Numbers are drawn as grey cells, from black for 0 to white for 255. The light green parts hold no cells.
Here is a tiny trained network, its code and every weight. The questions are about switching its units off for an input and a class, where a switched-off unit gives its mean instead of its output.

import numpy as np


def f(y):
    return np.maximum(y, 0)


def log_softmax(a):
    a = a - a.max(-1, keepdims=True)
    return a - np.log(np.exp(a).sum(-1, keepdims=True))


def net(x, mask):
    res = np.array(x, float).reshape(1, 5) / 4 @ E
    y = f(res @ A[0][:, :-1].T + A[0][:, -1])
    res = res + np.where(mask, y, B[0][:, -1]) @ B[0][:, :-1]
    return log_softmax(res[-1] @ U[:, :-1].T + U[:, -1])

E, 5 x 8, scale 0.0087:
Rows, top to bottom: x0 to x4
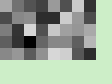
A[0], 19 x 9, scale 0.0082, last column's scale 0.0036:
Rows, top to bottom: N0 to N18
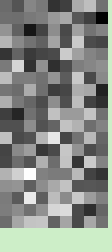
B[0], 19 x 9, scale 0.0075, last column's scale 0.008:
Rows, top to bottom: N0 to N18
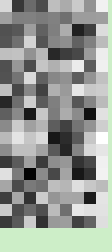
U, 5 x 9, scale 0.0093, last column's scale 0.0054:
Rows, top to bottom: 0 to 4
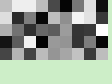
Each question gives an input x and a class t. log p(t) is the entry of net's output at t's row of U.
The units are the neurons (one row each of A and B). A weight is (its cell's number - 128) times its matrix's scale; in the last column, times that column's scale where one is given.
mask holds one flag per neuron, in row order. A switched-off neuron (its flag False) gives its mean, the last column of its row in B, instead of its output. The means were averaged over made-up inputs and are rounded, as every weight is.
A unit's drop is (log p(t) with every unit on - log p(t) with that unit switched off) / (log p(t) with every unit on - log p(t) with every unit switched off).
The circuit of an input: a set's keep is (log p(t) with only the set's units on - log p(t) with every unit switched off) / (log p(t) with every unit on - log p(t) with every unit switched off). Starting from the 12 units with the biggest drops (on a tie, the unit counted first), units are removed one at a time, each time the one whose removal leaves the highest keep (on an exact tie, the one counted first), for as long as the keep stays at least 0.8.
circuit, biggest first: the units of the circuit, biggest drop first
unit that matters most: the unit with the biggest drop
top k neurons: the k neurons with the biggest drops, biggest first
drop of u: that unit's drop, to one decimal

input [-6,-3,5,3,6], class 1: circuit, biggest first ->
(N17)
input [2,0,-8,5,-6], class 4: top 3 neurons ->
(N5 N17 N14)
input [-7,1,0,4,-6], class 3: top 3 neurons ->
(N13 N17 N18)
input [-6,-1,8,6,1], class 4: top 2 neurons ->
(N9 N14)
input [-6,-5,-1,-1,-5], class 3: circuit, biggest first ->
(N18 N4)
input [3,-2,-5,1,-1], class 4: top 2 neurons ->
(N5 N14)
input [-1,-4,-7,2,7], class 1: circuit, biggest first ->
(N17 N15)
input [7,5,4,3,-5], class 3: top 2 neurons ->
(N2 N11)
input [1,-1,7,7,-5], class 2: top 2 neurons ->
(N9 N5)
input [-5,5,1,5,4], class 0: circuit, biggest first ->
(N4 N12)
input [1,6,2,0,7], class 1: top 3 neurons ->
(N17 N11 N15)
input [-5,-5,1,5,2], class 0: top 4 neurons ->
(N11 N14 N2 N16)
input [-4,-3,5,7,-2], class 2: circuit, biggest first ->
(N9 N5)
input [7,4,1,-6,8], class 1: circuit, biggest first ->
(N17)
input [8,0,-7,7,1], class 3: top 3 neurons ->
(N2 N8 N14)
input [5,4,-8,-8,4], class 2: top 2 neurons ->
(N14 N16)
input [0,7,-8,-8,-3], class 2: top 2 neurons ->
(N14 N11)
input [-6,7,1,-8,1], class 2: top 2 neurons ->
(N14 N11)
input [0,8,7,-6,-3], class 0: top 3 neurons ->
(N12 N10 N5)
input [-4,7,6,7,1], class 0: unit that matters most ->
N4
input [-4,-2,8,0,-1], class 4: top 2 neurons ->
(N16 N9)
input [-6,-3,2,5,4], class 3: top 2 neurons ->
(N13 N14)
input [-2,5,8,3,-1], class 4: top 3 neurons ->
(N9 N16 N11)
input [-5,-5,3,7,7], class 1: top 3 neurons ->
(N17 N15 N14)
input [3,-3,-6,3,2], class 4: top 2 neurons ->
(N5 N14)
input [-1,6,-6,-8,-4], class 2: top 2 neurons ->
(N14 N11)
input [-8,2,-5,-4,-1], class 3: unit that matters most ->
N18
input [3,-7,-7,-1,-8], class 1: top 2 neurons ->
(N0 N7)
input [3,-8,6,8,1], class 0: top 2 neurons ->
(N11 N14)
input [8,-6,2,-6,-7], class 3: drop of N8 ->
0.4
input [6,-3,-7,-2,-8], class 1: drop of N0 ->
0.1
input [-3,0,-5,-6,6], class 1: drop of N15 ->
0.3
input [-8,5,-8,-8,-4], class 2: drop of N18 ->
0.1
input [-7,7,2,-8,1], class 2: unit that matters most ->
N14
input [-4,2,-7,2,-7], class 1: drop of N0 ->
0.4
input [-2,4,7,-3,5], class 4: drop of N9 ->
0.0
